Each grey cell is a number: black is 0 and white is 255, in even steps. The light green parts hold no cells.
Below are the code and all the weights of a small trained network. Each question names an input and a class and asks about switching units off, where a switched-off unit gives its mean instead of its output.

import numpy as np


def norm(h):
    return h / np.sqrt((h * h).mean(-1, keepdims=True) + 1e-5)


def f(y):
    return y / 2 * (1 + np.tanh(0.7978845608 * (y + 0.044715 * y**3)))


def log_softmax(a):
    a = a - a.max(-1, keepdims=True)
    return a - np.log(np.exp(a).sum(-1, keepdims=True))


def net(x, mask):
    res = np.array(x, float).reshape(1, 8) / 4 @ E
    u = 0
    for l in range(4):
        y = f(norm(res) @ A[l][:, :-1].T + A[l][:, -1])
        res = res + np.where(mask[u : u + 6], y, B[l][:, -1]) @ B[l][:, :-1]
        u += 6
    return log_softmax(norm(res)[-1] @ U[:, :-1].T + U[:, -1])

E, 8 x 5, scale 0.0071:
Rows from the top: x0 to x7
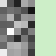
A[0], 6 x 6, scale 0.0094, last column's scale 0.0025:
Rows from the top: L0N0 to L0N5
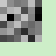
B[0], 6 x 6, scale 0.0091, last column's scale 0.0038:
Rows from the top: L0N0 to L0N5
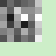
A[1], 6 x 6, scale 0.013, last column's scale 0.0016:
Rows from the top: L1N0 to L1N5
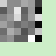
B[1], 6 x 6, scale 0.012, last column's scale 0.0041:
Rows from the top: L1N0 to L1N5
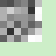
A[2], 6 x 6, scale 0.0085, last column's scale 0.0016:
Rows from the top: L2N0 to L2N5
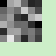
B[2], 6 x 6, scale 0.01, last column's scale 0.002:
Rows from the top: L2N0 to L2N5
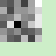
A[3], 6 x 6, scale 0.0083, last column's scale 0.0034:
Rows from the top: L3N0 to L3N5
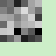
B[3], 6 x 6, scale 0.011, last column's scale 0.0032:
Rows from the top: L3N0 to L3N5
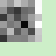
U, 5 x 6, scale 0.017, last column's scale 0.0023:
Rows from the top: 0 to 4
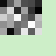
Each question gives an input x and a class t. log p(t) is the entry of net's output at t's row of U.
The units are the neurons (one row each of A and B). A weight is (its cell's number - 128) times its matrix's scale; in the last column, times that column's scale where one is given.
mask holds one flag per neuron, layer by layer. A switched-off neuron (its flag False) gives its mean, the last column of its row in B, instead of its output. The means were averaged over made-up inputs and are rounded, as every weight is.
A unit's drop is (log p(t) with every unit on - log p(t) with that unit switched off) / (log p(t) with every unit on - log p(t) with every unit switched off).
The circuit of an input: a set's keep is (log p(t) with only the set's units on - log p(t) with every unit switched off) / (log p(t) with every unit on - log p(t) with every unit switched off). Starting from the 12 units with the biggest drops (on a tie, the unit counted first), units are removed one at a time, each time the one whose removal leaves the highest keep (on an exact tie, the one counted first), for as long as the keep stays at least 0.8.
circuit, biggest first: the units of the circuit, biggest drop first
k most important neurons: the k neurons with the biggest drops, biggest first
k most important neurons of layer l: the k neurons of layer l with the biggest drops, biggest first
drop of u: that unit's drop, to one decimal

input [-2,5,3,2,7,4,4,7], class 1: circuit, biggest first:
(L2N3)
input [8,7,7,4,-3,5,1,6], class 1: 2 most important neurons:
(L3N4 L2N3)
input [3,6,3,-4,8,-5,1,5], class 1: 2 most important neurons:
(L0N4 L2N3)
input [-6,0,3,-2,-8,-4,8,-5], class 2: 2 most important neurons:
(L1N1 L0N0)
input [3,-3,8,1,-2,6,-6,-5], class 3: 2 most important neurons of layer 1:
(L1N5 L1N0)
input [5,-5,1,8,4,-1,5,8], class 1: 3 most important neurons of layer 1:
(L1N4 L1N5 L1N0)
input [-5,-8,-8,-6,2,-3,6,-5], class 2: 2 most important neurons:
(L1N1 L0N1)
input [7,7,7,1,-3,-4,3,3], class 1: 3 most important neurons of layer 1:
(L1N5 L1N4 L1N3)
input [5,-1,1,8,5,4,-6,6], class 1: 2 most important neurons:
(L2N3 L3N4)
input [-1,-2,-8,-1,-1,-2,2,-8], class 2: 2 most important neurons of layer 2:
(L2N3 L2N4)
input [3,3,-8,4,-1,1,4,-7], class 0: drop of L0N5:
0.1
